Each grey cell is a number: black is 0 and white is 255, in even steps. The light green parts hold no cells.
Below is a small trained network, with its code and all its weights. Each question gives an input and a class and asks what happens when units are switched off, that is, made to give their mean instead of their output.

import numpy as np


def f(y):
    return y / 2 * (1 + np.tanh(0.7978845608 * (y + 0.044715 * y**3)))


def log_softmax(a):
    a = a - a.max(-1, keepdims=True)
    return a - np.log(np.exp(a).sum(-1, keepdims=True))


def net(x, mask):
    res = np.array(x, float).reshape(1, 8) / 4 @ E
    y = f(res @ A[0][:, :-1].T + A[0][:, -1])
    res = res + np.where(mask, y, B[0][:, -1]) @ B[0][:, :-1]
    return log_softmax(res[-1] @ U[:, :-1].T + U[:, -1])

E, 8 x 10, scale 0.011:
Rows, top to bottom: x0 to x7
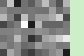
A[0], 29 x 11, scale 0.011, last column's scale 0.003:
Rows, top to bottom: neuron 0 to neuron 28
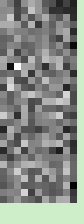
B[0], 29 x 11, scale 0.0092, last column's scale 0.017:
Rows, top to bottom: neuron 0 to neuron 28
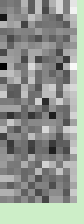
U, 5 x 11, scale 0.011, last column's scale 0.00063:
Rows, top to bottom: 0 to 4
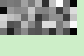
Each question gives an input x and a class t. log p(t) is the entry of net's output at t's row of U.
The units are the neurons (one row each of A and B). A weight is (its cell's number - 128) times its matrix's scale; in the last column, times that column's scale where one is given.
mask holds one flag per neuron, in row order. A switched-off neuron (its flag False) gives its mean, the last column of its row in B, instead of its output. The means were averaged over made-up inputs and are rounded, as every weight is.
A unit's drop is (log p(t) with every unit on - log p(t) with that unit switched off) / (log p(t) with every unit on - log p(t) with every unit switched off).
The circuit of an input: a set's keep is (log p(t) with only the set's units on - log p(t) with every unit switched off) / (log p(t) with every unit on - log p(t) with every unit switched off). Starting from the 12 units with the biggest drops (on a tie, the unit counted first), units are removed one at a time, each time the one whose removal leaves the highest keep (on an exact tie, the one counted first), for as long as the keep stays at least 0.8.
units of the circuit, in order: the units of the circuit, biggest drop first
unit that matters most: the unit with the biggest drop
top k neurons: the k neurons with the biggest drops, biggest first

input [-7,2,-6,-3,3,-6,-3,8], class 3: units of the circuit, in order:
neuron 18
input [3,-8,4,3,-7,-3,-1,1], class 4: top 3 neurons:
neuron 9; neuron 16; neuron 20
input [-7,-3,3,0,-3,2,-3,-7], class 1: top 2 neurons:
neuron 9; neuron 18
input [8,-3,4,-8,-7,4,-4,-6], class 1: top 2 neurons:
neuron 2; neuron 19
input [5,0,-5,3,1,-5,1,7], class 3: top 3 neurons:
neuron 18; neuron 12; neuron 9
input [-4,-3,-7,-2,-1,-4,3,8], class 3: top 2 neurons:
neuron 18; neuron 12
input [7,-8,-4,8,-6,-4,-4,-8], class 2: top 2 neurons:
neuron 27; neuron 9
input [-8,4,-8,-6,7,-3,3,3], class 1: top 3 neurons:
neuron 9; neuron 16; neuron 20
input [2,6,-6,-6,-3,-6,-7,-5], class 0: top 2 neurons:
neuron 1; neuron 0
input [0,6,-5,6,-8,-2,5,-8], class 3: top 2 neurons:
neuron 13; neuron 23
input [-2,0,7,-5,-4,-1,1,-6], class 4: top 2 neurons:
neuron 16; neuron 20
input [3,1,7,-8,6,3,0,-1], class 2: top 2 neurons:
neuron 8; neuron 11
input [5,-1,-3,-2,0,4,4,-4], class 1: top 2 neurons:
neuron 1; neuron 0
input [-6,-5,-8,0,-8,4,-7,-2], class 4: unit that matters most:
neuron 21
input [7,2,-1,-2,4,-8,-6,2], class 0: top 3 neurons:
neuron 1; neuron 0; neuron 9
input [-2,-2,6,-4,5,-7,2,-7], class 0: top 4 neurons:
neuron 1; neuron 0; neuron 18; neuron 12
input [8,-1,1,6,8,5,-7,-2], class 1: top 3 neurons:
neuron 2; neuron 19; neuron 7
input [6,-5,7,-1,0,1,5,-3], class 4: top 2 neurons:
neuron 16; neuron 9
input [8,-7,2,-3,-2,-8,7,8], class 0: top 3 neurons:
neuron 1; neuron 0; neuron 9
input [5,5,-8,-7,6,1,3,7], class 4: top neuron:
neuron 21
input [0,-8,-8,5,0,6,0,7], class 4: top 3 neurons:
neuron 21; neuron 26; neuron 13
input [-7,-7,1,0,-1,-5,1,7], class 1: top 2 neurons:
neuron 9; neuron 13
